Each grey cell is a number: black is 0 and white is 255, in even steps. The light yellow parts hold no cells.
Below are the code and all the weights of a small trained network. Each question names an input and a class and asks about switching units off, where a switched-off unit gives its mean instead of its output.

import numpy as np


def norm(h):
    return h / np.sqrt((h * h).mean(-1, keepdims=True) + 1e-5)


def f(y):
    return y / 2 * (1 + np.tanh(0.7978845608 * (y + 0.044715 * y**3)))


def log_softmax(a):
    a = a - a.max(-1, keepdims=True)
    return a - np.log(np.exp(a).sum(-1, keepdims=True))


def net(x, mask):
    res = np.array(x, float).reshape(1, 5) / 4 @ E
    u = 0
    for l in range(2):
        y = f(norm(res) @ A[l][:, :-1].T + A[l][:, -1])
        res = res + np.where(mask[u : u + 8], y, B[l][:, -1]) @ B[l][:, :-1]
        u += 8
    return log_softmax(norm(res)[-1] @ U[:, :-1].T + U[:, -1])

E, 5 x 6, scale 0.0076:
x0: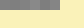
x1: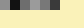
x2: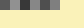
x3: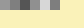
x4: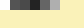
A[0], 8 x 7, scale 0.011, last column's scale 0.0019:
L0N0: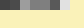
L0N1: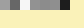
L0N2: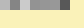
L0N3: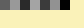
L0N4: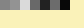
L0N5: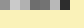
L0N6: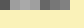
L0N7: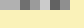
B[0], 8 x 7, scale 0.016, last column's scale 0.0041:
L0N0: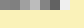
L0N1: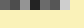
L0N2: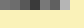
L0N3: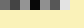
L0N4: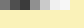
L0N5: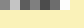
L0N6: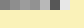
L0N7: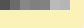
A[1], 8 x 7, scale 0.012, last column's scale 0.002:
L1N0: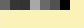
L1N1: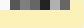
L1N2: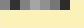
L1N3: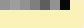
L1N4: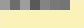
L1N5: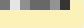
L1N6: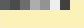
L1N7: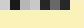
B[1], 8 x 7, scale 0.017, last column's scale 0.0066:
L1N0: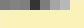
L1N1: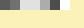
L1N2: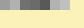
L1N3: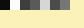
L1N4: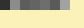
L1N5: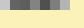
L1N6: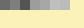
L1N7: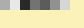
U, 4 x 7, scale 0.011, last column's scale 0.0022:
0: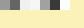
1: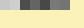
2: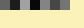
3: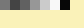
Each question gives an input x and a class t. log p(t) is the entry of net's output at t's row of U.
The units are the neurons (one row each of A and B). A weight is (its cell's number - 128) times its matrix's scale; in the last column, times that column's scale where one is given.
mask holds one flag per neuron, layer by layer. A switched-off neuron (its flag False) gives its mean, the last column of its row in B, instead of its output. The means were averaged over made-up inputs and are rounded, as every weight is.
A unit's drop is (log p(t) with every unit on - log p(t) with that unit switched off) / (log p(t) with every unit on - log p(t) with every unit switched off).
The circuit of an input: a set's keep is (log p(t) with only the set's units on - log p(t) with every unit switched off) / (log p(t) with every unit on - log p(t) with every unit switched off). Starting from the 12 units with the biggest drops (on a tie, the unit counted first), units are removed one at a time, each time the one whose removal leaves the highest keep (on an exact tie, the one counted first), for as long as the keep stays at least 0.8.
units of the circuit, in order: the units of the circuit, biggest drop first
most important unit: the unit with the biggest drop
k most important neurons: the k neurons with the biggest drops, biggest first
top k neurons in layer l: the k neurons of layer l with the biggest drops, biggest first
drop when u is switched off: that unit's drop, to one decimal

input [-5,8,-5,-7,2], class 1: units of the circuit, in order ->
L1N7
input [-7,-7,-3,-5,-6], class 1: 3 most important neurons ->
L0N5; L1N1; L1N5
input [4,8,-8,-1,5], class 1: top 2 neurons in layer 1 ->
L1N7; L1N2
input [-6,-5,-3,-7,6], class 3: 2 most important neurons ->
L0N4; L0N0
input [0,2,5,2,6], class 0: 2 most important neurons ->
L1N1; L0N4
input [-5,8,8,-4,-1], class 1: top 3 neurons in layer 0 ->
L0N0; L0N1; L0N2
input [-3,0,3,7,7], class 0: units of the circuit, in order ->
L1N1; L0N4
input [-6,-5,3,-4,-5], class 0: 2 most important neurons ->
L0N6; L1N7
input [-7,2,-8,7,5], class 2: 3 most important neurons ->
L0N4; L0N2; L1N4
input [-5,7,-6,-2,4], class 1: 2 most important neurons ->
L1N7; L0N3
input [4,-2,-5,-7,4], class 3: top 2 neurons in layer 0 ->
L0N4; L0N3
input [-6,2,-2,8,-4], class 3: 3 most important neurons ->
L0N7; L1N1; L1N6
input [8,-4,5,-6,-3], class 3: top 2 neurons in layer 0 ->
L0N4; L0N1
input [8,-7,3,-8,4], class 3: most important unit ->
L0N4
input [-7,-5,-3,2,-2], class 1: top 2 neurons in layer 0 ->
L0N5; L0N3
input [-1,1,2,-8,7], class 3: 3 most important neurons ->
L0N4; L1N6; L0N5
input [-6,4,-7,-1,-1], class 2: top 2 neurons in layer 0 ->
L0N1; L0N2
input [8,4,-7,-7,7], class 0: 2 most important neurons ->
L1N1; L0N3
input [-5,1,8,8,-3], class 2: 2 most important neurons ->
L0N3; L0N4
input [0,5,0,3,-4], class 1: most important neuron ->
L1N7
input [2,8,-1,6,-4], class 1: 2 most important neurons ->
L0N4; L1N7
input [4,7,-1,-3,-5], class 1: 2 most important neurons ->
L1N7; L1N1
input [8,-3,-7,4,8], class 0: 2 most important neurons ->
L1N1; L0N3
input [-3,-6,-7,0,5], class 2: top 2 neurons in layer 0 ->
L0N2; L0N1
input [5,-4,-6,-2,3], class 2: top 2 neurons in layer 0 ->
L0N1; L0N2
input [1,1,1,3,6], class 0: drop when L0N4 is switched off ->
0.2
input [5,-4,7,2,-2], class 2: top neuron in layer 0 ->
L0N3
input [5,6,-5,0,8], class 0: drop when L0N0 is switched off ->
0.1
